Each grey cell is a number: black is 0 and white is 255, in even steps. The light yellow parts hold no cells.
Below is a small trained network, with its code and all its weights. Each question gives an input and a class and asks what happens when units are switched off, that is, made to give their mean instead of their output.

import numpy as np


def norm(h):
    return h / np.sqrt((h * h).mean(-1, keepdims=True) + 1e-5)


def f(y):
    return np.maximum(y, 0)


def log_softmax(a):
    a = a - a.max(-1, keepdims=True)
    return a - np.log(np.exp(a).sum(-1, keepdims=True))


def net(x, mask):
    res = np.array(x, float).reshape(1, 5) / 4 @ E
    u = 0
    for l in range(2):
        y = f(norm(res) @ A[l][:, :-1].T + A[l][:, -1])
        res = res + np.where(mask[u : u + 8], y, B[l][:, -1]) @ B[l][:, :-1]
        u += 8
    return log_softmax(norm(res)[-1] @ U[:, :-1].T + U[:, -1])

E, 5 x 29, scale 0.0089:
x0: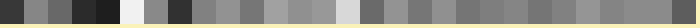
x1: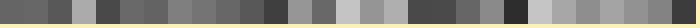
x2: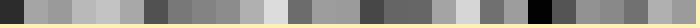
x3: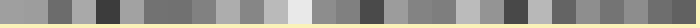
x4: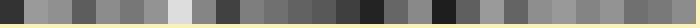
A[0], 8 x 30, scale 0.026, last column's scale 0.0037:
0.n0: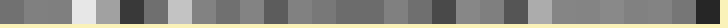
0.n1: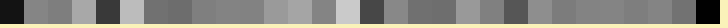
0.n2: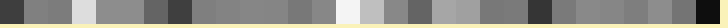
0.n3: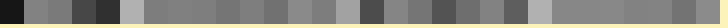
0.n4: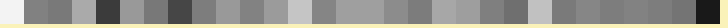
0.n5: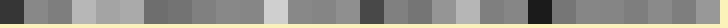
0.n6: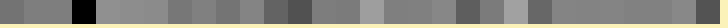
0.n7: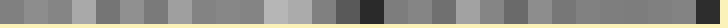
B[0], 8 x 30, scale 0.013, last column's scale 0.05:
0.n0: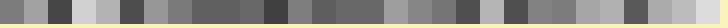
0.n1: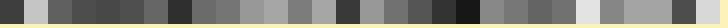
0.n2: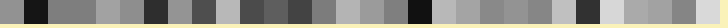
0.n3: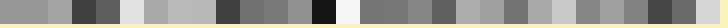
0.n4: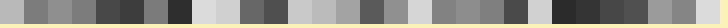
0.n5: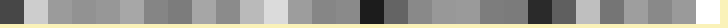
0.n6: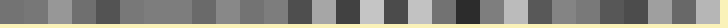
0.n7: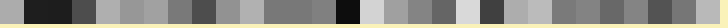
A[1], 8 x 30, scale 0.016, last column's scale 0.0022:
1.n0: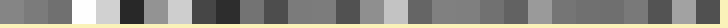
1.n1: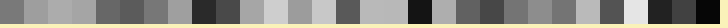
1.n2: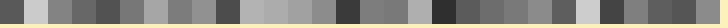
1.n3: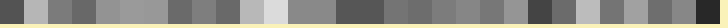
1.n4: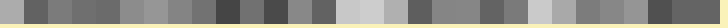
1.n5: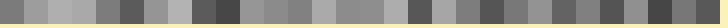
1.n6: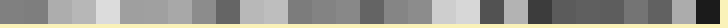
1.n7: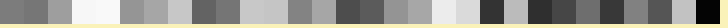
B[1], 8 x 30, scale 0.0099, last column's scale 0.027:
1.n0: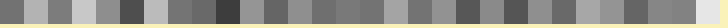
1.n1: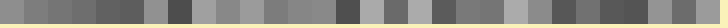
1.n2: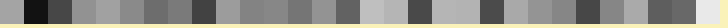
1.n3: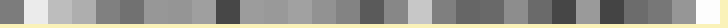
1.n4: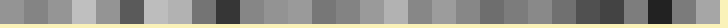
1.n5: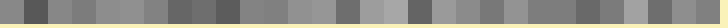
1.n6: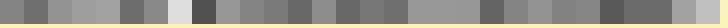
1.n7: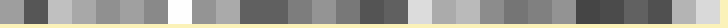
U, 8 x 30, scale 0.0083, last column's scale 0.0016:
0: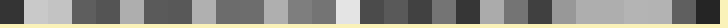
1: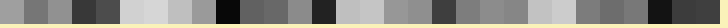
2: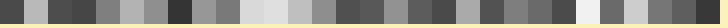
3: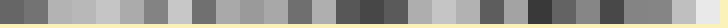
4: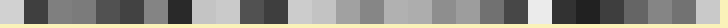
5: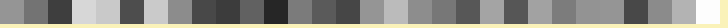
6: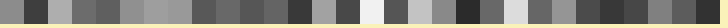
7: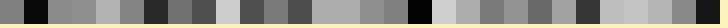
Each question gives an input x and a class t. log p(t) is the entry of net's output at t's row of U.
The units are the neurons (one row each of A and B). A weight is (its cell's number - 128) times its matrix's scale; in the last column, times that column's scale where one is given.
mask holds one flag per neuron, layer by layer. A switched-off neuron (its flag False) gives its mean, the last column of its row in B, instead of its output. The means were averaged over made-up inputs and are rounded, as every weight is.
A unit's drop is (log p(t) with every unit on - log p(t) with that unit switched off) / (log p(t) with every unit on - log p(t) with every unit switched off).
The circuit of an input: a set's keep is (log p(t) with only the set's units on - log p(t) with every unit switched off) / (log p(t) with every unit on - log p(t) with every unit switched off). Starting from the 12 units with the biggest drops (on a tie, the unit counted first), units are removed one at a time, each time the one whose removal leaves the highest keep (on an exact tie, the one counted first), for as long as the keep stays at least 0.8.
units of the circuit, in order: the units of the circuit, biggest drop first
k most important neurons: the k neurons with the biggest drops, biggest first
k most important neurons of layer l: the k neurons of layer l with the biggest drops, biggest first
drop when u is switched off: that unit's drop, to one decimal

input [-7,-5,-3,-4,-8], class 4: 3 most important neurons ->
(0.n5 0.n0 0.n3)
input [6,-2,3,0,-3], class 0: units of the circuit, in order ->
(0.n2 0.n5 0.n1)
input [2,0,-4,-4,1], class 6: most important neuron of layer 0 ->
(0.n6)
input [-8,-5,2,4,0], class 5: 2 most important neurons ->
(0.n0 1.n0)
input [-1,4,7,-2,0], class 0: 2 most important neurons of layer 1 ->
(1.n2 1.n3)
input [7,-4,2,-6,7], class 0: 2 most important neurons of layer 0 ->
(0.n7 0.n3)
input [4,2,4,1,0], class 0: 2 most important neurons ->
(0.n2 0.n3)
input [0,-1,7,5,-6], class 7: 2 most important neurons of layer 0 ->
(0.n2 0.n4)
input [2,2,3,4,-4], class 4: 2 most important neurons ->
(0.n4 0.n2)
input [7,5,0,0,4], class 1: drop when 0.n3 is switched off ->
0.8
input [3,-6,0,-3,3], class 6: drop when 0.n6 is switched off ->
0.8
